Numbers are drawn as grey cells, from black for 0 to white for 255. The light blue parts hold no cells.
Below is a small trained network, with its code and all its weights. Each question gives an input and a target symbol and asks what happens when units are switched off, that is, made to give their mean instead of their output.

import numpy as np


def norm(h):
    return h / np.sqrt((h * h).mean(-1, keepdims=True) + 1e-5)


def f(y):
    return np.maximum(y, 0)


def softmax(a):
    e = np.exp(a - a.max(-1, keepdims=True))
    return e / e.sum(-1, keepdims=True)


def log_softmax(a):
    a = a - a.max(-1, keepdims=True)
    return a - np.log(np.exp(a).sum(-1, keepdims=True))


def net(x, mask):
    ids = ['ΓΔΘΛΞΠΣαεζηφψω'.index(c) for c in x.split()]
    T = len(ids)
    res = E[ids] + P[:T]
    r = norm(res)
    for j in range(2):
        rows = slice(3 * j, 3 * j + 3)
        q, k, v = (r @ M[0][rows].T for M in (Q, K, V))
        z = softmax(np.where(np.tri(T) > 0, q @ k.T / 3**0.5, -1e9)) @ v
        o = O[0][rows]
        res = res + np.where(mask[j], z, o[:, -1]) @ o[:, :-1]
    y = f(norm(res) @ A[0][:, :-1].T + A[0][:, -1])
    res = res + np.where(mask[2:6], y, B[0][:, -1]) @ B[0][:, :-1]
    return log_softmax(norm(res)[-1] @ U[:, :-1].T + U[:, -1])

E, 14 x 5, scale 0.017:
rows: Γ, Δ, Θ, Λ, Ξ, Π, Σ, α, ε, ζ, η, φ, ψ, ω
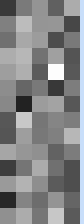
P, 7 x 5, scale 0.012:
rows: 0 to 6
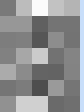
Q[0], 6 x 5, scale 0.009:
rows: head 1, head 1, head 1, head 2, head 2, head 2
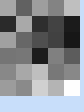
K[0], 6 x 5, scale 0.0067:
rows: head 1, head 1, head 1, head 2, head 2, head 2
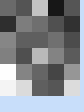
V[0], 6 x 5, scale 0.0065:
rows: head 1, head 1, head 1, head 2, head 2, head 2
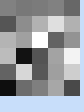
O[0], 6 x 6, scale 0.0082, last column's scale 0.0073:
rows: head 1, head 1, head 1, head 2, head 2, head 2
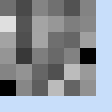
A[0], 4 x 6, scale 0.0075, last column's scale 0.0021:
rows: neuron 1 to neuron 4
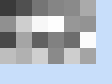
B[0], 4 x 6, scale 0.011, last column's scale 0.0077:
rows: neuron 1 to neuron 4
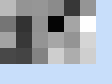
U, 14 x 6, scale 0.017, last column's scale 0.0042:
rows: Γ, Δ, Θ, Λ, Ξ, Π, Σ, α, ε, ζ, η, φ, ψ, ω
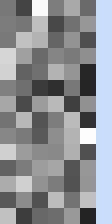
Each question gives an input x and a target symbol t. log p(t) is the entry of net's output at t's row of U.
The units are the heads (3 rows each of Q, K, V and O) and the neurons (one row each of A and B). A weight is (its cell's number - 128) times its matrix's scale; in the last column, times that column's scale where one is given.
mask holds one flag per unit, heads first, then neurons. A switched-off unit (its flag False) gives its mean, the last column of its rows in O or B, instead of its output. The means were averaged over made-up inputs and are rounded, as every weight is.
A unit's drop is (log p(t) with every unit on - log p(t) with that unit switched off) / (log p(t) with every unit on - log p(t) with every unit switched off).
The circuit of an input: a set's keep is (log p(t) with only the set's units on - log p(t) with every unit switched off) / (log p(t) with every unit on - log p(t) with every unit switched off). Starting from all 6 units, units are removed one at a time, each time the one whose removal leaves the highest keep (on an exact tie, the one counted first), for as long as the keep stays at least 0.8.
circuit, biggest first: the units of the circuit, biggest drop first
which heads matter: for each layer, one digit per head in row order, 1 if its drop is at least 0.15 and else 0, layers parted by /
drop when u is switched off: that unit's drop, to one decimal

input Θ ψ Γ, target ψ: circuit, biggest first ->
neuron 2; head 2
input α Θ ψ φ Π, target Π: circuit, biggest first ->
neuron 4; neuron 2; head 2
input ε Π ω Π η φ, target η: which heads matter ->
01
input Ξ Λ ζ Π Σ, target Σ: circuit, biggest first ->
neuron 2
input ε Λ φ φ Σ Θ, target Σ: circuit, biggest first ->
head 2; neuron 2
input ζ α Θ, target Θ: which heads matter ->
00
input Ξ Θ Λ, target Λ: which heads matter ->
00
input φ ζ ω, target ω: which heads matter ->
00
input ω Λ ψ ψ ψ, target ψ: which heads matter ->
00
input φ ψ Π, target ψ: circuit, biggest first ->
head 2; neuron 2
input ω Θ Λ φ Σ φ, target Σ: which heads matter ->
01
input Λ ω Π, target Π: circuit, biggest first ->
neuron 4; head 1
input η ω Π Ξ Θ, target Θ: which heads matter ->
10
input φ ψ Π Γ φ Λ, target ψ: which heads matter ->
11
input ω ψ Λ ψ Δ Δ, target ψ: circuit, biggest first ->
head 2
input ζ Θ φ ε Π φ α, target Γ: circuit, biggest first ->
neuron 4; head 2
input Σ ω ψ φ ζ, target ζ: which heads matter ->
00
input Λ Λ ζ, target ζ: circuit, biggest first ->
neuron 2; head 2
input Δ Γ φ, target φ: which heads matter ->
00
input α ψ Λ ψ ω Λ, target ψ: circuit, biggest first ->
head 2
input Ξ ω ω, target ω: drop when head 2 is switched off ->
0.0
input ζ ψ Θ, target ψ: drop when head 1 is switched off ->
0.1
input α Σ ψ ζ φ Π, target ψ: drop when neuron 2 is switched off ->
0.5
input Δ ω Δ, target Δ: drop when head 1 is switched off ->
0.0
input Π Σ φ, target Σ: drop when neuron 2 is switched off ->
0.3
